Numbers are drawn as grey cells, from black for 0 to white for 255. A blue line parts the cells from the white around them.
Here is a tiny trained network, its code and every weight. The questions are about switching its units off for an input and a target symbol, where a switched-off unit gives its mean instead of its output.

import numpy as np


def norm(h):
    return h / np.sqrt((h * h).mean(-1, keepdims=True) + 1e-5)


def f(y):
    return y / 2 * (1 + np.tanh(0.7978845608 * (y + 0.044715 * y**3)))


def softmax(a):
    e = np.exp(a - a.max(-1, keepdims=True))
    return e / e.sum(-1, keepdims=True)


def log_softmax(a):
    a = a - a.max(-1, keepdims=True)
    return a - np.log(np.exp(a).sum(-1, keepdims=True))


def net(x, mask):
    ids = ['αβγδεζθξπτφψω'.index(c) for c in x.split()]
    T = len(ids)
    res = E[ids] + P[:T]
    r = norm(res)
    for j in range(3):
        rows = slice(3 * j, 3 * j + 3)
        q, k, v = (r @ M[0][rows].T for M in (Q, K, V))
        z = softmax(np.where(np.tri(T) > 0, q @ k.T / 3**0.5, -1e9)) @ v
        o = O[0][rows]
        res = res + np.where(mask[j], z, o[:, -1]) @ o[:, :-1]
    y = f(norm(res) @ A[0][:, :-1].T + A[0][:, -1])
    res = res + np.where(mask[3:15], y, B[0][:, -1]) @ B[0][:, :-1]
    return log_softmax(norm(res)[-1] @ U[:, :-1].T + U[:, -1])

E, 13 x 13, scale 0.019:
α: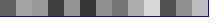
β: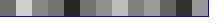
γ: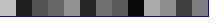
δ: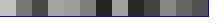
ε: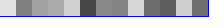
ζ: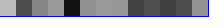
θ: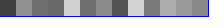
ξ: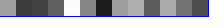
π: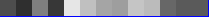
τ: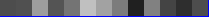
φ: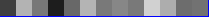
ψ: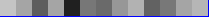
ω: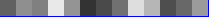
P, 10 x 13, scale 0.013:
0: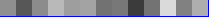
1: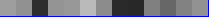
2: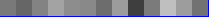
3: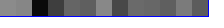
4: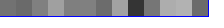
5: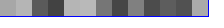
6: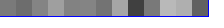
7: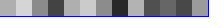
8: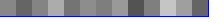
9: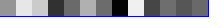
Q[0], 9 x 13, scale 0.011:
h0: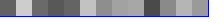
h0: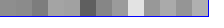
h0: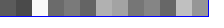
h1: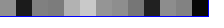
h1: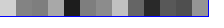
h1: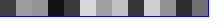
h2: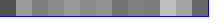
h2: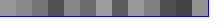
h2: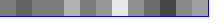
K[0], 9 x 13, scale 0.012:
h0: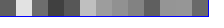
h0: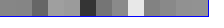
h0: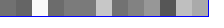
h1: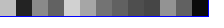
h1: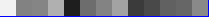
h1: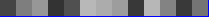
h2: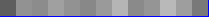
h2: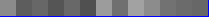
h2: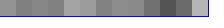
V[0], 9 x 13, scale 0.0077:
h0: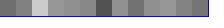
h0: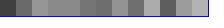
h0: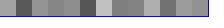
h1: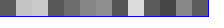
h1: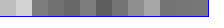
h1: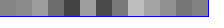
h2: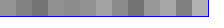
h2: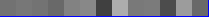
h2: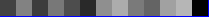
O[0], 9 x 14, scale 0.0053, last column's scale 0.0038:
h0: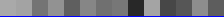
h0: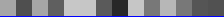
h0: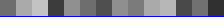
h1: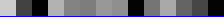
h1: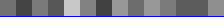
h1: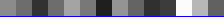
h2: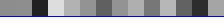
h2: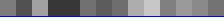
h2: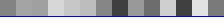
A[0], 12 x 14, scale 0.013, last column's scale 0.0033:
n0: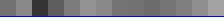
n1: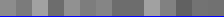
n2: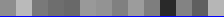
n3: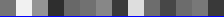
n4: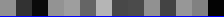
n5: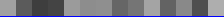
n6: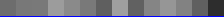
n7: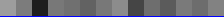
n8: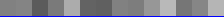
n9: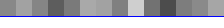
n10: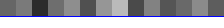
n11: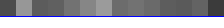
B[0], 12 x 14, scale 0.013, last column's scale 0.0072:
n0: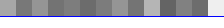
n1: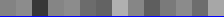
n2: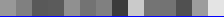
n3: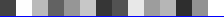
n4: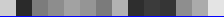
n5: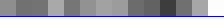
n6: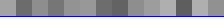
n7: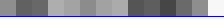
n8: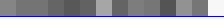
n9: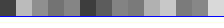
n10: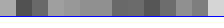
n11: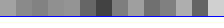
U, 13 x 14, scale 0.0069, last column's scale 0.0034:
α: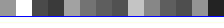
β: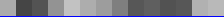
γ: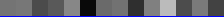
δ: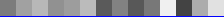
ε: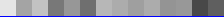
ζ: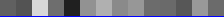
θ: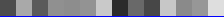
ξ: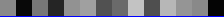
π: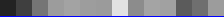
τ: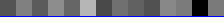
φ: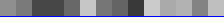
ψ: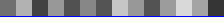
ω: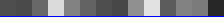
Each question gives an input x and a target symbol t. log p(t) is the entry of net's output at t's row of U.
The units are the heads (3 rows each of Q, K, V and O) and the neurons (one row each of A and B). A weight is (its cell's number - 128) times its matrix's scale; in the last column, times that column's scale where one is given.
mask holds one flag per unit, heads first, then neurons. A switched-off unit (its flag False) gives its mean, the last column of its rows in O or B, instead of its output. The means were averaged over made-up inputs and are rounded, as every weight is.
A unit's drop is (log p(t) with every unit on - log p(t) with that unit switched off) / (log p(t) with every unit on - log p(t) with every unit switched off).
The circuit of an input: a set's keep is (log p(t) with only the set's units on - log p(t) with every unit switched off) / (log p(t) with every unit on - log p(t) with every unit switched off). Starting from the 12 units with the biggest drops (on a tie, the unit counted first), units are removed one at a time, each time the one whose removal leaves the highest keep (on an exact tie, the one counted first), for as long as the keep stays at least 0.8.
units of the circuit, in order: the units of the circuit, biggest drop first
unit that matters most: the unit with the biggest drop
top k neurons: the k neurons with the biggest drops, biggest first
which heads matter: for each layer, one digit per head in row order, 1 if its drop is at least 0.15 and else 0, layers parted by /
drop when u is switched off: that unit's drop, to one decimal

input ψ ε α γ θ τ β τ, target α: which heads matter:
001
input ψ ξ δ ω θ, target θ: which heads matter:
000
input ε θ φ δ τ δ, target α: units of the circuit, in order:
h1, n4
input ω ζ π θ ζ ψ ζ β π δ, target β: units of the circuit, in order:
h0, n7
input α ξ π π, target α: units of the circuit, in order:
h1, n3
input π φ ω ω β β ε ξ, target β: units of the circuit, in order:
h1, n5, n3
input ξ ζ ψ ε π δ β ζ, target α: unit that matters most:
n2
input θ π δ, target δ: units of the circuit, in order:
h1, n6, n2
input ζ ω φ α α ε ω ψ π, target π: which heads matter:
010
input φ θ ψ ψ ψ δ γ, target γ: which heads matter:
010
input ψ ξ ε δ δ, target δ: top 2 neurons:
n6, n4
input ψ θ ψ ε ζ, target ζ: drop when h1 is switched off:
1.3
